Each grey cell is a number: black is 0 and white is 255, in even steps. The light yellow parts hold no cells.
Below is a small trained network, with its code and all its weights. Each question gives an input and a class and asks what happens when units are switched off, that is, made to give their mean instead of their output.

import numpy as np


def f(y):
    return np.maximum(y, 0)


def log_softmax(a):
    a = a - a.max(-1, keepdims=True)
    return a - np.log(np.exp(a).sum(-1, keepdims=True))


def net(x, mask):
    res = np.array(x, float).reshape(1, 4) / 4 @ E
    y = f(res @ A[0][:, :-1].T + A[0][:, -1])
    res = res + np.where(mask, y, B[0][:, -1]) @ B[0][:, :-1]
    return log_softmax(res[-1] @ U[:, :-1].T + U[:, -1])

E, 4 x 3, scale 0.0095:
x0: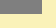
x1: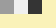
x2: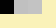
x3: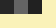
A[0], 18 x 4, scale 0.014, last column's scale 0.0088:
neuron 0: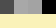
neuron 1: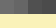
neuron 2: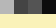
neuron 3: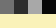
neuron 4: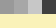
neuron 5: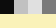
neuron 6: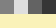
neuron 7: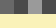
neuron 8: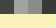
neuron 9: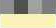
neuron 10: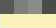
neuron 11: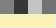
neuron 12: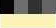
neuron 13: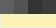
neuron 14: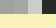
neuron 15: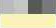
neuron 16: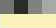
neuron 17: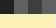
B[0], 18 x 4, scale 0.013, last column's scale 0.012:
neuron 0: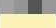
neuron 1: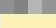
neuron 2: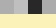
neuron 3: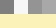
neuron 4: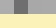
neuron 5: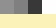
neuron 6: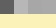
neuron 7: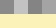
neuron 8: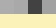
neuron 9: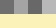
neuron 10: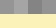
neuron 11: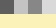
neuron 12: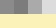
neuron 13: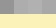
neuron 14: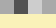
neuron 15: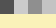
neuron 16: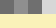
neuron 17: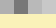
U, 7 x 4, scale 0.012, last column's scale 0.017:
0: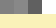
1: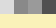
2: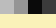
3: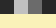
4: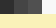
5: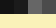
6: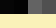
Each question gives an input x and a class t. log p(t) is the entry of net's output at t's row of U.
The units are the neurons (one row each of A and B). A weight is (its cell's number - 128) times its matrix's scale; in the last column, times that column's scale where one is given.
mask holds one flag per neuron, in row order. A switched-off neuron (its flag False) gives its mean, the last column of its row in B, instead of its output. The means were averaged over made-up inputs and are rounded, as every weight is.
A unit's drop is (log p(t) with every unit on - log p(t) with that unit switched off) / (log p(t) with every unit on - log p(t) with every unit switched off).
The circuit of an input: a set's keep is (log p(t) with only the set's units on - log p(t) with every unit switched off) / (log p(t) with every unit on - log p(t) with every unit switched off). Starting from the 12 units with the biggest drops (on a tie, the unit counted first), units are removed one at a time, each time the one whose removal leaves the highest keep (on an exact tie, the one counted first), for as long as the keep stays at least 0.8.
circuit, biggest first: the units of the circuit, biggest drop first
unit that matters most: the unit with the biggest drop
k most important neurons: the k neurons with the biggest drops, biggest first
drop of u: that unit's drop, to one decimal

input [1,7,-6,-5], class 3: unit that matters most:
neuron 15
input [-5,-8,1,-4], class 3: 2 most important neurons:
(neuron 11; neuron 3)
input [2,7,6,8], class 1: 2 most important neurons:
(neuron 17; neuron 12)
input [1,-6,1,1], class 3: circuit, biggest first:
(neuron 11; neuron 3)
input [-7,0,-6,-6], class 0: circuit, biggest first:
(neuron 17; neuron 15)
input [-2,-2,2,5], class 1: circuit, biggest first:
(neuron 17; neuron 12)
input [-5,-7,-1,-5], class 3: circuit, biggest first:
(neuron 11; neuron 3)
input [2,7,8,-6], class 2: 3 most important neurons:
(neuron 5; neuron 8; neuron 0)
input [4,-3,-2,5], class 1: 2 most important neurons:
(neuron 17; neuron 13)
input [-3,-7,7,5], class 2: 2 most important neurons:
(neuron 5; neuron 8)
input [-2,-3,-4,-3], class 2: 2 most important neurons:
(neuron 2; neuron 12)
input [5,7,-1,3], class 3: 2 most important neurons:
(neuron 15; neuron 6)
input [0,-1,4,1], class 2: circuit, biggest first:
(neuron 5; neuron 8)
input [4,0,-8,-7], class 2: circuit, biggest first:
(neuron 2)
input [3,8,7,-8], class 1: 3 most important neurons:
(neuron 14; neuron 4; neuron 11)
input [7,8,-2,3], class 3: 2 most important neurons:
(neuron 15; neuron 6)
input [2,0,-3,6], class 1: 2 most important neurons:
(neuron 17; neuron 13)
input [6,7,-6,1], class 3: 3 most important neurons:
(neuron 15; neuron 5; neuron 6)
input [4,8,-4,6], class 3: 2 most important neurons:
(neuron 15; neuron 6)
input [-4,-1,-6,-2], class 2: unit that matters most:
neuron 2
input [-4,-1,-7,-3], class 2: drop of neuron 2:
0.7
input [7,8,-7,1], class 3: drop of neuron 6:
0.2
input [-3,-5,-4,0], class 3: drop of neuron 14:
0.1
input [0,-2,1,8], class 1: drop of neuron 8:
0.0
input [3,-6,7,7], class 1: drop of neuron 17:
0.7
